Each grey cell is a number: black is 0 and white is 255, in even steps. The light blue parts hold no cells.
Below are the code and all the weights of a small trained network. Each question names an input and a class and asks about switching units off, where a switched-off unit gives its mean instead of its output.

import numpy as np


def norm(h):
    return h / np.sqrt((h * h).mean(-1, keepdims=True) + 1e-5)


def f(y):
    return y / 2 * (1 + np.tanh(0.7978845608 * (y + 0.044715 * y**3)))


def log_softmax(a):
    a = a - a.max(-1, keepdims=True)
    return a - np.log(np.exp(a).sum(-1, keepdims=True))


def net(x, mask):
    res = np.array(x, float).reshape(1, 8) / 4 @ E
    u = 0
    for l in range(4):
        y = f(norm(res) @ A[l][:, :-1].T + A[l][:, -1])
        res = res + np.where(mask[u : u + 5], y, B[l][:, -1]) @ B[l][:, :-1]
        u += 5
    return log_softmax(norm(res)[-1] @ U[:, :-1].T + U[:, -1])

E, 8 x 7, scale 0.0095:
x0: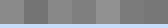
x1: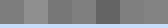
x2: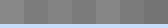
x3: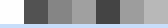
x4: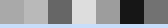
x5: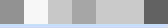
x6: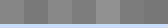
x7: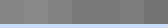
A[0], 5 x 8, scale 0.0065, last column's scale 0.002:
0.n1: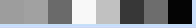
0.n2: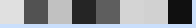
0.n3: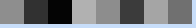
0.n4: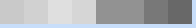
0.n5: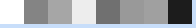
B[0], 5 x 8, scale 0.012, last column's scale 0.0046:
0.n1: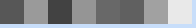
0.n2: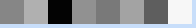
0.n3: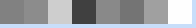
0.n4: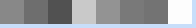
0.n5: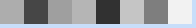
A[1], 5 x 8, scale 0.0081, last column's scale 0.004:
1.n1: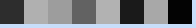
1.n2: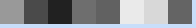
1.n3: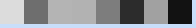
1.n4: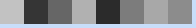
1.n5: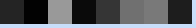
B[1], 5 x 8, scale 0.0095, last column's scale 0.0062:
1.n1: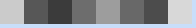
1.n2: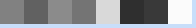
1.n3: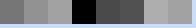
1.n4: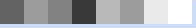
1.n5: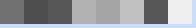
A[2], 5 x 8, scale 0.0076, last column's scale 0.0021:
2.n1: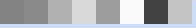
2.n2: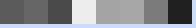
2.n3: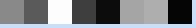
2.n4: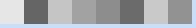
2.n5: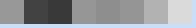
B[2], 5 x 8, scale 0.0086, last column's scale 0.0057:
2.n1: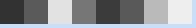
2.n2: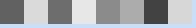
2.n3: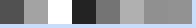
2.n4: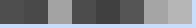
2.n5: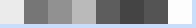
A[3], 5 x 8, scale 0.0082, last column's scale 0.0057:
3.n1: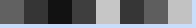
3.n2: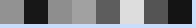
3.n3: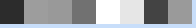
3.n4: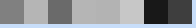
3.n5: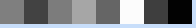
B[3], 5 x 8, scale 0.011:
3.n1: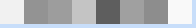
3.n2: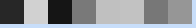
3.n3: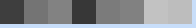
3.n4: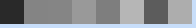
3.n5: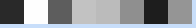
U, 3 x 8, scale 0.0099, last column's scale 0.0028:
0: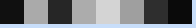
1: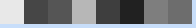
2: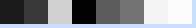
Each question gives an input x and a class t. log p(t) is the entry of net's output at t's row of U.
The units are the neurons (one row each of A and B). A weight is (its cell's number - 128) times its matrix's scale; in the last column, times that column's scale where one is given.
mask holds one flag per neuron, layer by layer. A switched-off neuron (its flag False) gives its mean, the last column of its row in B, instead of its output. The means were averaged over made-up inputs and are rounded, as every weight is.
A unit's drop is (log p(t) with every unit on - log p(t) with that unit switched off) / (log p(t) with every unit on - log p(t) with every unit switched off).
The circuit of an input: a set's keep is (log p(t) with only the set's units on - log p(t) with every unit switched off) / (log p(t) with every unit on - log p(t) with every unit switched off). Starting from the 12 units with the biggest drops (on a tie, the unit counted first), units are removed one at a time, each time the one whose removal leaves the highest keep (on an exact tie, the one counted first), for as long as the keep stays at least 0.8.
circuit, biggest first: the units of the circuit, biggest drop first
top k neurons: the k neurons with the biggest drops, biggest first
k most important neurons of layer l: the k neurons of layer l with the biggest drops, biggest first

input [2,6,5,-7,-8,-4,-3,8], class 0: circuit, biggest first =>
[1.n5]
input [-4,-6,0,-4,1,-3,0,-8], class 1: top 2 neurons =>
[1.n1 0.n5]
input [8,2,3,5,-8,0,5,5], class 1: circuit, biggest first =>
[1.n2 3.n1]
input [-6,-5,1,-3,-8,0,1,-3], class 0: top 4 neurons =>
[1.n5 1.n4 3.n5 0.n3]
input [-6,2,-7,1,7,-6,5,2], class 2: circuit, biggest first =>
[1.n3 0.n3]
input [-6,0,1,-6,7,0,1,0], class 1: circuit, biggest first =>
[1.n1 0.n2 3.n1]
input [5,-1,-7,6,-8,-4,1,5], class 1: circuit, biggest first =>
[1.n2 3.n1]
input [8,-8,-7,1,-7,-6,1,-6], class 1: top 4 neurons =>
[1.n2 3.n1 0.n2 2.n5]
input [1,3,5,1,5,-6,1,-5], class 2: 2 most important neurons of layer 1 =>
[1.n3 1.n2]
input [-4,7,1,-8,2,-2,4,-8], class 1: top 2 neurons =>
[1.n1 3.n1]
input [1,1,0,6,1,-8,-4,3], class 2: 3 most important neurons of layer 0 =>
[0.n3 0.n1 0.n4]
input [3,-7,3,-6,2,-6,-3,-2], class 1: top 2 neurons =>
[0.n5 3.n1]
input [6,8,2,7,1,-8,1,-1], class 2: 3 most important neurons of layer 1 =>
[1.n4 1.n1 1.n3]
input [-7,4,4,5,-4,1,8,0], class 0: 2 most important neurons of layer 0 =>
[0.n2 0.n3]
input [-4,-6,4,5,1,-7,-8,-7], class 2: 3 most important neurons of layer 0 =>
[0.n3 0.n1 0.n4]
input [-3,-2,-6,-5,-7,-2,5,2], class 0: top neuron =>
[1.n5]
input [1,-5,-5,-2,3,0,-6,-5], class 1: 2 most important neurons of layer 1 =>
[1.n1 1.n5]
